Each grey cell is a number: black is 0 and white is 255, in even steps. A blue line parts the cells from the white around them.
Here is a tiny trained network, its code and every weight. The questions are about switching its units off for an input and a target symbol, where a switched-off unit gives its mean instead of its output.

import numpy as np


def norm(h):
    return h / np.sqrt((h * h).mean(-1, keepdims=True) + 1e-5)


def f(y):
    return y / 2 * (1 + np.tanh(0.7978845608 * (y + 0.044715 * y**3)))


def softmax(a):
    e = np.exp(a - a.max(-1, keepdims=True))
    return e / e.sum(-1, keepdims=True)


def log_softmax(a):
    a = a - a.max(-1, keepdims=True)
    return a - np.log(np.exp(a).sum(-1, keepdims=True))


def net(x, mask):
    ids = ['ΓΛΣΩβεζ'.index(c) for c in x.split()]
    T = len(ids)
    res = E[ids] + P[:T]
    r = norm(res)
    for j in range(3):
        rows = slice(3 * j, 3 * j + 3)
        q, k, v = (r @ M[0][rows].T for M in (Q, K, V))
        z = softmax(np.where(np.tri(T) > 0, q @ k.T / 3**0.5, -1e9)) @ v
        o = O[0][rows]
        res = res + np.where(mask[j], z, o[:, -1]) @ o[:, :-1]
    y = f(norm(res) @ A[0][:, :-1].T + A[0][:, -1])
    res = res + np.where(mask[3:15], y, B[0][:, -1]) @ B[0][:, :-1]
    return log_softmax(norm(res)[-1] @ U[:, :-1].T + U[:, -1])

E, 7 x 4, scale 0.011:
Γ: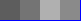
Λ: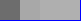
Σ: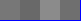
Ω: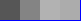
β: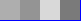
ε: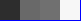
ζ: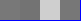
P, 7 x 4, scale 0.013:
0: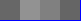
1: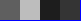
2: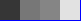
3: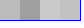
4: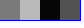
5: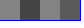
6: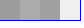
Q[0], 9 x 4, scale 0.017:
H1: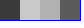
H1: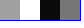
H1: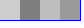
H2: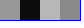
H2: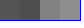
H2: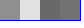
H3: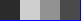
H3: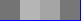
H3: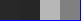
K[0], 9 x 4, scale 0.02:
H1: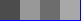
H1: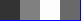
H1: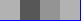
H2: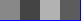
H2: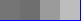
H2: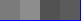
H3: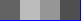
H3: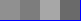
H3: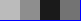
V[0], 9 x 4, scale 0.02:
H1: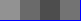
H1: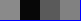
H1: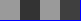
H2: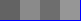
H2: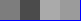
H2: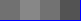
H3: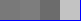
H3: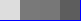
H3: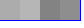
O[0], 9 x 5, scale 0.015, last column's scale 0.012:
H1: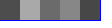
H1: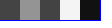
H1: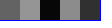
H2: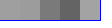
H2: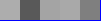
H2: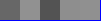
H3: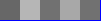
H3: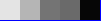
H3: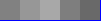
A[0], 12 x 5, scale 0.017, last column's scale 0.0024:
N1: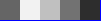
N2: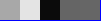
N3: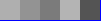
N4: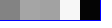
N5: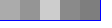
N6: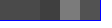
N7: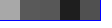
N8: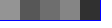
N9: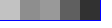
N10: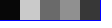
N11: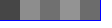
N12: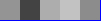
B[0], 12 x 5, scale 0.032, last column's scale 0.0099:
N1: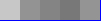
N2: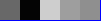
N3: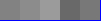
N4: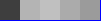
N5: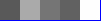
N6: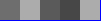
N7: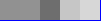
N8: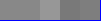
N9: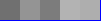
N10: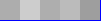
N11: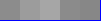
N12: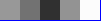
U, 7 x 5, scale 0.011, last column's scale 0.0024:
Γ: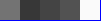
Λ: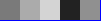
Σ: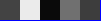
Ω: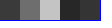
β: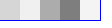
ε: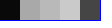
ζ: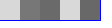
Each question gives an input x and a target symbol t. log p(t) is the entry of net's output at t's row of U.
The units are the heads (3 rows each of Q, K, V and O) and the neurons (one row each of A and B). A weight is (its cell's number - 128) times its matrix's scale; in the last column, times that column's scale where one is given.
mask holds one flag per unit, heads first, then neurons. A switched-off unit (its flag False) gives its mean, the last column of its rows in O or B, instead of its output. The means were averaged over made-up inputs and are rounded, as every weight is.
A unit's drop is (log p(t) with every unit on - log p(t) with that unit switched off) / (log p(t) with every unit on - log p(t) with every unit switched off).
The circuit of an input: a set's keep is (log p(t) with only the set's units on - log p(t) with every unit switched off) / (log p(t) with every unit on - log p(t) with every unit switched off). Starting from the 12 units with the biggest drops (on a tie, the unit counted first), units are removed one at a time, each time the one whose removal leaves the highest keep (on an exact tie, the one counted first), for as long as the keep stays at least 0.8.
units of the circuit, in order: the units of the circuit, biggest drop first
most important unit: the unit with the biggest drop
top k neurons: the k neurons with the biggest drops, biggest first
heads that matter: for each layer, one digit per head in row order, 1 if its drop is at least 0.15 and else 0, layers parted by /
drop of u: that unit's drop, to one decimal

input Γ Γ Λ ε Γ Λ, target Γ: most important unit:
H2
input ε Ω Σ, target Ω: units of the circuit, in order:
H1, N10
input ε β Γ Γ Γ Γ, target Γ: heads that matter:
110
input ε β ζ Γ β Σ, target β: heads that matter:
001
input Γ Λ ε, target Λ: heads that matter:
100
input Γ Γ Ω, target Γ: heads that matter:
000
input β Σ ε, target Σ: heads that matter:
111
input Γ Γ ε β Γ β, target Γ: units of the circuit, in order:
H2, N12, N7
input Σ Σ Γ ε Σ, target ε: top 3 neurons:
N2, N10, N12
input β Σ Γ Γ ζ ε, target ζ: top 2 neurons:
N6, N9
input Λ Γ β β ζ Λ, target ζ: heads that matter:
011
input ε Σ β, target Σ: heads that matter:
101
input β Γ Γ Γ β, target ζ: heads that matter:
010
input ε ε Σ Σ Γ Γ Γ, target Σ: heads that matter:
001
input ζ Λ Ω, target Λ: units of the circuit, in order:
H1
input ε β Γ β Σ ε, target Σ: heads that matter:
111
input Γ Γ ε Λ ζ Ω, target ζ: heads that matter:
011
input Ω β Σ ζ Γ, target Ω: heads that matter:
101
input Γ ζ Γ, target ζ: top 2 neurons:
N6, N4
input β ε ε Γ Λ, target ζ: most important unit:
N7
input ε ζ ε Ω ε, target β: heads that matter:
000
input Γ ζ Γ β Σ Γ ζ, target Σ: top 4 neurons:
N5, N12, N7, N10
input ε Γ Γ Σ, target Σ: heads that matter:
001
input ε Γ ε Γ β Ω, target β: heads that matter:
001
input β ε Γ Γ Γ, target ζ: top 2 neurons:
N7, N2
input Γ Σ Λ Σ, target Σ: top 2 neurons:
N5, N10
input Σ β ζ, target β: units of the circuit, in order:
H3
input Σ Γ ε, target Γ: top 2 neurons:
N7, N12
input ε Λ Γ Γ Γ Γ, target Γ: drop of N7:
0.2
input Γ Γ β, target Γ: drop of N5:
0.1
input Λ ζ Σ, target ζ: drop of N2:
0.0
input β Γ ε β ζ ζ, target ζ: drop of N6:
0.2
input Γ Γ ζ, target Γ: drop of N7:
0.1
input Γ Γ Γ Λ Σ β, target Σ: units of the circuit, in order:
H1
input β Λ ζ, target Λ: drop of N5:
0.1
